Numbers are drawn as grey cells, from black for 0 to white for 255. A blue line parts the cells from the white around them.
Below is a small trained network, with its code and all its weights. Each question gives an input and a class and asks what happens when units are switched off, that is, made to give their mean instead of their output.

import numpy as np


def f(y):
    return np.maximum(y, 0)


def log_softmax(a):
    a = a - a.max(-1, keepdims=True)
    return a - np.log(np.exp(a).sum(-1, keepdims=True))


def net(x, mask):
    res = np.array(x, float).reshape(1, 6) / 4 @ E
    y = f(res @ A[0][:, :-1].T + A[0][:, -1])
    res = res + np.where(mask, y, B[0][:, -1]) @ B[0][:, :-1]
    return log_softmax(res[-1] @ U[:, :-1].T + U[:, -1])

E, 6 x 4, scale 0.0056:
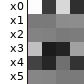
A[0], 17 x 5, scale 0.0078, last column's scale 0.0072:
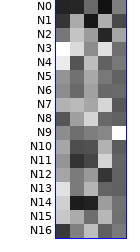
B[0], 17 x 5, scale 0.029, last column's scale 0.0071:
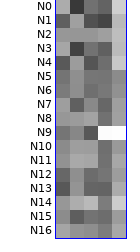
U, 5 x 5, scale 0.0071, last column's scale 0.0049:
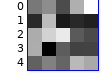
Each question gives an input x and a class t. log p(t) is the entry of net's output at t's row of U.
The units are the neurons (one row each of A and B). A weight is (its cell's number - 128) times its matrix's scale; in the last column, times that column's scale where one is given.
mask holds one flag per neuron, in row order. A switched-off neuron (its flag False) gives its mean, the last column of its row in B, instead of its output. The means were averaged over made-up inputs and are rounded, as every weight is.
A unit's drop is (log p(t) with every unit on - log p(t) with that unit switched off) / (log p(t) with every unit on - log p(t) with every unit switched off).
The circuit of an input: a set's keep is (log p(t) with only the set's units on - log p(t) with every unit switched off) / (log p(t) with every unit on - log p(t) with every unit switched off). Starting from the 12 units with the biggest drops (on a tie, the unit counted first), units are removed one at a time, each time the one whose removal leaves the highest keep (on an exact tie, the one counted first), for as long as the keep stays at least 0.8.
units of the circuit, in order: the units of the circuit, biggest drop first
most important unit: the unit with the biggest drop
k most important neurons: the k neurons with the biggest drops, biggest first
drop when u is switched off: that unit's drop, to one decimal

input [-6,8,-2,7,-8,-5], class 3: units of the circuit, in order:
N3
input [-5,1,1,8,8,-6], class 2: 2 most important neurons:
N14, N11
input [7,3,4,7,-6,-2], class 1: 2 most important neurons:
N4, N13
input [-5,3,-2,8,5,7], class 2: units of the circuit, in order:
N14, N11
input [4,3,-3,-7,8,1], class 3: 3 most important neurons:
N0, N14, N11
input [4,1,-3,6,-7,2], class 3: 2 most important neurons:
N3, N15
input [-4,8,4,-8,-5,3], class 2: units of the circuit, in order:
N8, N9
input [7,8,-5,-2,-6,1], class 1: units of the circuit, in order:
N4, N13
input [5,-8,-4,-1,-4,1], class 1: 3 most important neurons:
N4, N13, N0
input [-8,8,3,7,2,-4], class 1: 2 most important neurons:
N1, N2
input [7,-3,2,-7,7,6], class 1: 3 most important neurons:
N4, N12, N13
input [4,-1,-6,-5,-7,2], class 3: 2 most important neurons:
N3, N7
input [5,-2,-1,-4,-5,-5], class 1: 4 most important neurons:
N13, N4, N0, N14
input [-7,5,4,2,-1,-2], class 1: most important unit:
N1
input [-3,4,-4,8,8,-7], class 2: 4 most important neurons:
N14, N11, N10, N3
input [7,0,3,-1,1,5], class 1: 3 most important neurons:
N4, N13, N12
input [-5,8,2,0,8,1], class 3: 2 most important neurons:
N0, N4
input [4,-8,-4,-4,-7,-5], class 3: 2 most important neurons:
N3, N7
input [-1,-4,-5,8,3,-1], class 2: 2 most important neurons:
N14, N11
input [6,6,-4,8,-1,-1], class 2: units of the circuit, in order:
N14
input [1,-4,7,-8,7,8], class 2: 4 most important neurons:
N2, N8, N16, N3
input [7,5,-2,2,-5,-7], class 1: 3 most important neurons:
N4, N13, N0
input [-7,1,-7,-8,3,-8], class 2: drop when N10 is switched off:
-0.1
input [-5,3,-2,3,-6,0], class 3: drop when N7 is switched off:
0.2
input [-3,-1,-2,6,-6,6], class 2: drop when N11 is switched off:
0.6
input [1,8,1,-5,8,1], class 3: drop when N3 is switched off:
-0.1
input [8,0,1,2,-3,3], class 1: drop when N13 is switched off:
0.2
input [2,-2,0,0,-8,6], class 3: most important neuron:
N3
